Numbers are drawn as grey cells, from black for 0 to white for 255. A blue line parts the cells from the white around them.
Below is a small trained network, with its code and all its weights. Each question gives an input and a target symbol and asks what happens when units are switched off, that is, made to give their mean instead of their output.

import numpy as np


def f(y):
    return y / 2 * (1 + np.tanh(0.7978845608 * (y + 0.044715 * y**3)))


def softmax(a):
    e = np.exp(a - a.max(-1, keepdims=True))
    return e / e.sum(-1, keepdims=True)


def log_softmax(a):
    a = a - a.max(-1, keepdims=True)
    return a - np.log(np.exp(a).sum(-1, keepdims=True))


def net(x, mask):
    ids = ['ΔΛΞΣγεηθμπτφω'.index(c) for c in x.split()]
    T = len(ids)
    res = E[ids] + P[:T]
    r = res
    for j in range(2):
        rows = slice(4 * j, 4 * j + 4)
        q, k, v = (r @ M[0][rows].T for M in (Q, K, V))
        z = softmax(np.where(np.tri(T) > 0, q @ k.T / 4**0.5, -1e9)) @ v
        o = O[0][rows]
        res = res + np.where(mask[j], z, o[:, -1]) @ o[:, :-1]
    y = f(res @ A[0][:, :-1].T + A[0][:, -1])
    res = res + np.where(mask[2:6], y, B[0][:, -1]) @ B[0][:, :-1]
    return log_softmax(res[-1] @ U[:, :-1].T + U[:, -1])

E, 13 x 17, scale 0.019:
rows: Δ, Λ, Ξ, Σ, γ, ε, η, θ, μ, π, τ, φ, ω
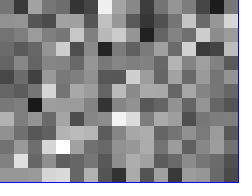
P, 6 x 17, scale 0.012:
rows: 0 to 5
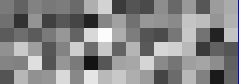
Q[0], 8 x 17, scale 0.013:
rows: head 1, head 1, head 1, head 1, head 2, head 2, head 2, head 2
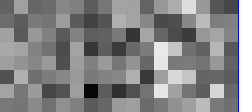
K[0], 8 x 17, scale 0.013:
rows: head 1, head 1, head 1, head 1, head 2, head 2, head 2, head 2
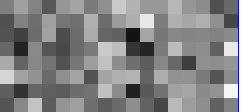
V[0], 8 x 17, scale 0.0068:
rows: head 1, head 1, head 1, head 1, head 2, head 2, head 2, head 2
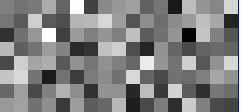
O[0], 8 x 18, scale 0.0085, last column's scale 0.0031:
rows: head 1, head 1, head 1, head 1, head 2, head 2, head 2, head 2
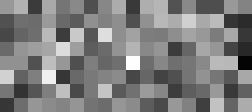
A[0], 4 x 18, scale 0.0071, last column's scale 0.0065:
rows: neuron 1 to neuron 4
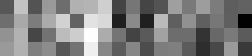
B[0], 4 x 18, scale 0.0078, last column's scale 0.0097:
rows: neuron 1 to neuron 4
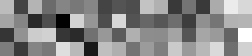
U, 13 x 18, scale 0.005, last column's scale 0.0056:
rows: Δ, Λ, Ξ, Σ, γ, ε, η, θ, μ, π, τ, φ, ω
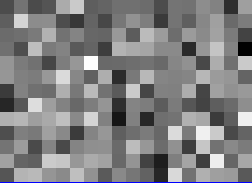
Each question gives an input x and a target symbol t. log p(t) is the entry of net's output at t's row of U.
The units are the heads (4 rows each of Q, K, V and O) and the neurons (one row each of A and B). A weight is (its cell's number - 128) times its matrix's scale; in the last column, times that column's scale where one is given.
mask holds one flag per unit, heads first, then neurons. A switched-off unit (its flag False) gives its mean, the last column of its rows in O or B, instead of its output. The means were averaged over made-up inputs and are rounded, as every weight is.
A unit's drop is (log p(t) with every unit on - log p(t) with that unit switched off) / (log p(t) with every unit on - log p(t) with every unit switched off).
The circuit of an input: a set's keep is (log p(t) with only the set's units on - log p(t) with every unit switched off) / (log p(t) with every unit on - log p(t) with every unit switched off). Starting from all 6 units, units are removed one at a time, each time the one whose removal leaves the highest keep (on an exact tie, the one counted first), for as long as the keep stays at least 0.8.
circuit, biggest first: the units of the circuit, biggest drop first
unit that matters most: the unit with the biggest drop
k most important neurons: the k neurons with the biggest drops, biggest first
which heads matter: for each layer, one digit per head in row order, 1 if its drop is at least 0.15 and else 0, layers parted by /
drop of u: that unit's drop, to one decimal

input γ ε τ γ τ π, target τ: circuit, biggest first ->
head 2; neuron 2; neuron 3
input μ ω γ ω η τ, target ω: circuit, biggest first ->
head 2
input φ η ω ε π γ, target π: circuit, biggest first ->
head 1; neuron 4; neuron 3
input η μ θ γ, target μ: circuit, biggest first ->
head 2; head 1; neuron 4
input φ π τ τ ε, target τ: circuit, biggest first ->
head 1; head 2
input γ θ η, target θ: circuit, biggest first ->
head 2; neuron 3; head 1
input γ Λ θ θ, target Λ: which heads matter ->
10
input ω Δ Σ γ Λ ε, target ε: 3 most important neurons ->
neuron 4; neuron 1; neuron 2
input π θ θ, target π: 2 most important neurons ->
neuron 3; neuron 4
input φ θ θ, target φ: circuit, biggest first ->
head 2; neuron 4
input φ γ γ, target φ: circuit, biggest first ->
head 2; neuron 3
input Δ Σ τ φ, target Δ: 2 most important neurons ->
neuron 3; neuron 2
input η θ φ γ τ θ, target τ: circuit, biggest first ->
head 2; neuron 2
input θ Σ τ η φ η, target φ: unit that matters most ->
head 2
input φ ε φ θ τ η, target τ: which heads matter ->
01
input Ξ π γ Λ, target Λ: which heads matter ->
10
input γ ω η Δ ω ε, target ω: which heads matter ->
01
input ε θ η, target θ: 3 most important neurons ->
neuron 3; neuron 2; neuron 4
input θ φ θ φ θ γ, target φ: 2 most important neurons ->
neuron 3; neuron 4
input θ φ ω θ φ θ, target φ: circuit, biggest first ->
head 2
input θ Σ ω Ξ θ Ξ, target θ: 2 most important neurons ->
neuron 3; neuron 1
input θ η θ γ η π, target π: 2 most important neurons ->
neuron 3; neuron 4
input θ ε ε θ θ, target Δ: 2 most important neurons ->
neuron 3; neuron 1
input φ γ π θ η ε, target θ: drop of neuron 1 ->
0.1
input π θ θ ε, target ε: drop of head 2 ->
0.4
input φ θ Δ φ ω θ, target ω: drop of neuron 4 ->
0.2
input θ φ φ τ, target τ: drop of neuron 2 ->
0.5
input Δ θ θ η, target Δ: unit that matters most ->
head 1
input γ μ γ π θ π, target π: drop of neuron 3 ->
0.4
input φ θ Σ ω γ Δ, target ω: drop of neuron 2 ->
-0.1
